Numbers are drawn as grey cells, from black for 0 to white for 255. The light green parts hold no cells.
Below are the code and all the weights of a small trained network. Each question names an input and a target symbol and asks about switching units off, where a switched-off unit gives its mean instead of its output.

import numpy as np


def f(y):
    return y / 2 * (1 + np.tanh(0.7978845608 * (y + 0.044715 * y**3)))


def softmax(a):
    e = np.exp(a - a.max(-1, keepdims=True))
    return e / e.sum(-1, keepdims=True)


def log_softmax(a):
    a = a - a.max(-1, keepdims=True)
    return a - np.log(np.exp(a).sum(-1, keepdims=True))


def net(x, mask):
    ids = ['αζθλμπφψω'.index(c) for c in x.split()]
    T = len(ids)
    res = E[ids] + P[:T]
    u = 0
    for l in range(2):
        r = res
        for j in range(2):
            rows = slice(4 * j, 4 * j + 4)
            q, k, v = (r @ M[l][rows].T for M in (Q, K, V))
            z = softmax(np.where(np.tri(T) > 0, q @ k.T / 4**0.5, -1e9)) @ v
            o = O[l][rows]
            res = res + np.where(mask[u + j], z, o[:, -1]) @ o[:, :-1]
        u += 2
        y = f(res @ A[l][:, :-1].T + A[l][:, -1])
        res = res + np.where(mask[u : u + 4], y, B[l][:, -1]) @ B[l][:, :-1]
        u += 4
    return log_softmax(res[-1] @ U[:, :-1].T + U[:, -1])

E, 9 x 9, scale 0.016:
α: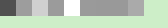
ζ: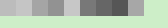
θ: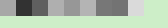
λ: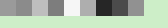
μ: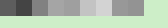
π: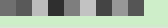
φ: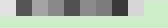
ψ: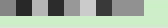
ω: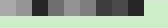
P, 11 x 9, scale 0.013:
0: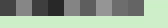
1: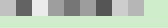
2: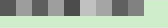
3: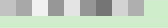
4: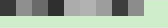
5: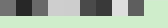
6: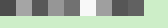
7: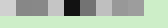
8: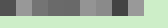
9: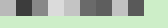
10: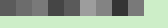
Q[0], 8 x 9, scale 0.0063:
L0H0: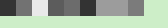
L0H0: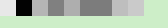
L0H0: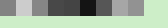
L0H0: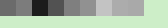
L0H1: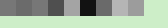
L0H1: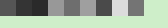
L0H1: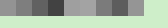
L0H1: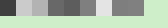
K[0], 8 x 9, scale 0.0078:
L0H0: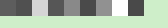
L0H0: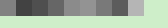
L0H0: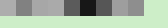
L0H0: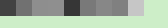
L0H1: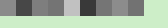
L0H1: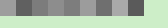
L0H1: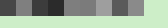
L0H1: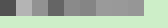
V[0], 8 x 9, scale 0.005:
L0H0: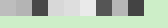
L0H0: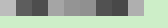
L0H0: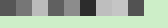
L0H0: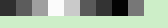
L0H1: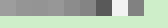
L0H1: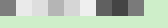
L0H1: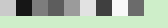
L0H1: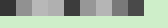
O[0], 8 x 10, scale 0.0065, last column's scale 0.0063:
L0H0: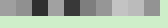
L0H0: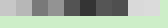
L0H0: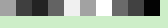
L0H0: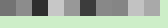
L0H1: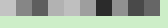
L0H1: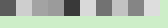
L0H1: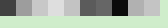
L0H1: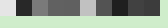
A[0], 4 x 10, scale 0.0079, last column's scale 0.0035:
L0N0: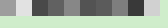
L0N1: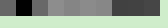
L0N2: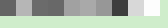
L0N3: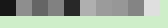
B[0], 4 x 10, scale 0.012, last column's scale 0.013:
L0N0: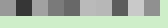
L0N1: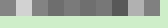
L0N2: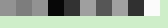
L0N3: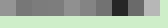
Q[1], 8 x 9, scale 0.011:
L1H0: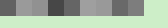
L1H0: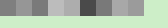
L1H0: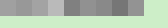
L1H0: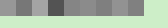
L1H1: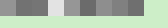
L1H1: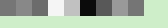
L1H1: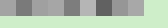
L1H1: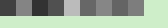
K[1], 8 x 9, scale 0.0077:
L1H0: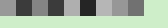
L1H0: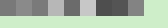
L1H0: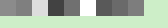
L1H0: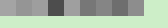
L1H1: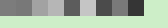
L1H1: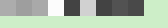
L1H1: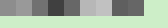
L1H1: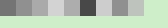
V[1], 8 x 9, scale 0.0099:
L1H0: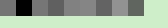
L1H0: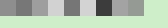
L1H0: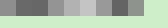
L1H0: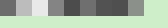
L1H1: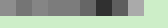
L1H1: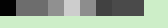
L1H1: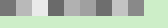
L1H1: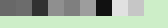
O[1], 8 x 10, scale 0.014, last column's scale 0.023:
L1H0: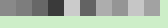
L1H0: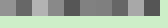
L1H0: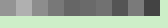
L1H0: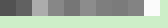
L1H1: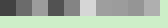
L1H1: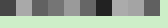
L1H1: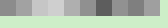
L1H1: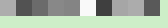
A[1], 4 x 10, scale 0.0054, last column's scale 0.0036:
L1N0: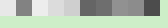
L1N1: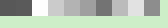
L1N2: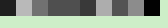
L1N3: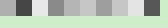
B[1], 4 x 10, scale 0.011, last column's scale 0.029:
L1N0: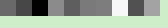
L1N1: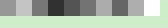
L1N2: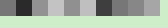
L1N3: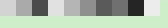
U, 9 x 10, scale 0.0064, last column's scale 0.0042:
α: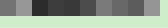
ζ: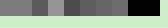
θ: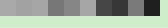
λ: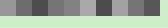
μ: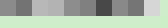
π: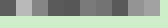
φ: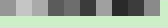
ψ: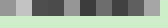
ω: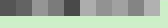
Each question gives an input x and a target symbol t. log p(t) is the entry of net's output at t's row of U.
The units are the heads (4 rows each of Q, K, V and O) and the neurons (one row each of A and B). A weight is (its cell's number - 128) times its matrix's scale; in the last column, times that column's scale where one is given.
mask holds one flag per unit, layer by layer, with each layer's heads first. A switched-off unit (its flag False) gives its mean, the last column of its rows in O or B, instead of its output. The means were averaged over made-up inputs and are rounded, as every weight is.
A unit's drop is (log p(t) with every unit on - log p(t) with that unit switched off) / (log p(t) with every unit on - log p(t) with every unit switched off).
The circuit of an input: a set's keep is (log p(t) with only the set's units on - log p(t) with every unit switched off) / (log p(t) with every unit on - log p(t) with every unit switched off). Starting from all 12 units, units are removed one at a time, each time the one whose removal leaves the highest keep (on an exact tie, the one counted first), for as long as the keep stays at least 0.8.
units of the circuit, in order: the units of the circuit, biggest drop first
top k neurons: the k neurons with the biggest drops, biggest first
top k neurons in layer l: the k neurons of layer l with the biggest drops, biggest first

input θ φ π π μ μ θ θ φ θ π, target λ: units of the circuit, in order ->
L1H1
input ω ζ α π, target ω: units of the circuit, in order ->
L1H1, L1N3, L0N0, L1N1
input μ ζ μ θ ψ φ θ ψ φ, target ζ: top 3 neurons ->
L0N1, L1N2, L1N1
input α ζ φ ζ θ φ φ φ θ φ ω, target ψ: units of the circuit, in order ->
L0H0, L1H1
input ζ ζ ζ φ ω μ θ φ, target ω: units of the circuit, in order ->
L1H1, L1N3, L1N1, L0N0
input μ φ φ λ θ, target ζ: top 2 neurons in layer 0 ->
L0N1, L0N2
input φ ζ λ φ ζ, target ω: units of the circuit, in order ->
L0H1, L1N3, L1H1, L1N1
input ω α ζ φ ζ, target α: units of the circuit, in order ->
L0H1, L1H1
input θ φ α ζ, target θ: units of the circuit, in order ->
L1H1, L1N3, L1N1, L1H0
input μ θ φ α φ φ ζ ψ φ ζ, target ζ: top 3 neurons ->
L1N0, L0N2, L1N3
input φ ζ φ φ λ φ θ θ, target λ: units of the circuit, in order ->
L0N2, L1H1, L1N0, L0N3
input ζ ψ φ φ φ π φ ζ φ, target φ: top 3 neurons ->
L0N0, L1N0, L1N3
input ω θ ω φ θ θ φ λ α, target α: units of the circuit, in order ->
L0H1, L1H1
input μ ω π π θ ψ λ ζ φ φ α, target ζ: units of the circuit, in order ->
L1N2, L0H0, L0H1, L1H1
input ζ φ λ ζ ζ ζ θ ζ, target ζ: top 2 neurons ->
L1N0, L1N3
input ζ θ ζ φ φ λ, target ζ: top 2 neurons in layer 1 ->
L1N0, L1N3
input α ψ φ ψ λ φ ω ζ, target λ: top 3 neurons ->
L1N0, L0N2, L1N3
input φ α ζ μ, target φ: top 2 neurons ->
L0N3, L0N2
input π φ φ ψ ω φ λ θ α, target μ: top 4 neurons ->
L1N2, L1N1, L0N2, L0N1
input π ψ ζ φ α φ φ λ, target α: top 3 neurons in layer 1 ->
L1N0, L1N3, L1N1
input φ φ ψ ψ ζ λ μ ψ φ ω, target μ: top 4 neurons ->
L1N2, L0N2, L0N3, L1N1
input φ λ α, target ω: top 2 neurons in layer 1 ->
L1N3, L1N1
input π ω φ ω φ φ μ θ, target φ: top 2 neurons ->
L0N2, L1N1
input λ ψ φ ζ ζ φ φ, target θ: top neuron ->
L0N3
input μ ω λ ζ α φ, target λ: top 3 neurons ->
L1N0, L1N3, L0N2
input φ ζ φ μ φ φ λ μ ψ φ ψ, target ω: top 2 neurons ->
L1N3, L1N1
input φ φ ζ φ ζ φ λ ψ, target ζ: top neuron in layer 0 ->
L0N2
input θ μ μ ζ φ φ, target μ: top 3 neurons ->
L1N2, L0N3, L1N1
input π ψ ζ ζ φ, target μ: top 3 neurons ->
L1N2, L1N1, L0N1
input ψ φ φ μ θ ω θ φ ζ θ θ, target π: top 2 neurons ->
L1N3, L0N1
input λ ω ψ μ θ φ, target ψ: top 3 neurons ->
L1N1, L1N3, L0N3
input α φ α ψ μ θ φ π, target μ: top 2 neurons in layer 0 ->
L0N2, L0N3
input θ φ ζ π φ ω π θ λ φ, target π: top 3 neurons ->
L0N3, L1N1, L1N3
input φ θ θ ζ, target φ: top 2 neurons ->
L0N3, L1N0
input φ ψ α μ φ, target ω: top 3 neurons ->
L1N3, L1N1, L1N2
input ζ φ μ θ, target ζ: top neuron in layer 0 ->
L0N0
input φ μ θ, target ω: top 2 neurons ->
L1N3, L1N1
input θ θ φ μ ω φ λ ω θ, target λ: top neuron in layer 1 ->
L1N1
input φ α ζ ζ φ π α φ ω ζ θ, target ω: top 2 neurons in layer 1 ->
L1N3, L1N1
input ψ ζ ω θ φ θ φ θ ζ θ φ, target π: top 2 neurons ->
L1N3, L0N1
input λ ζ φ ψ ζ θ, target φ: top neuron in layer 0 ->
L0N3
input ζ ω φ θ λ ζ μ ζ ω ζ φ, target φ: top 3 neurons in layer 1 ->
L1N0, L1N3, L1N2
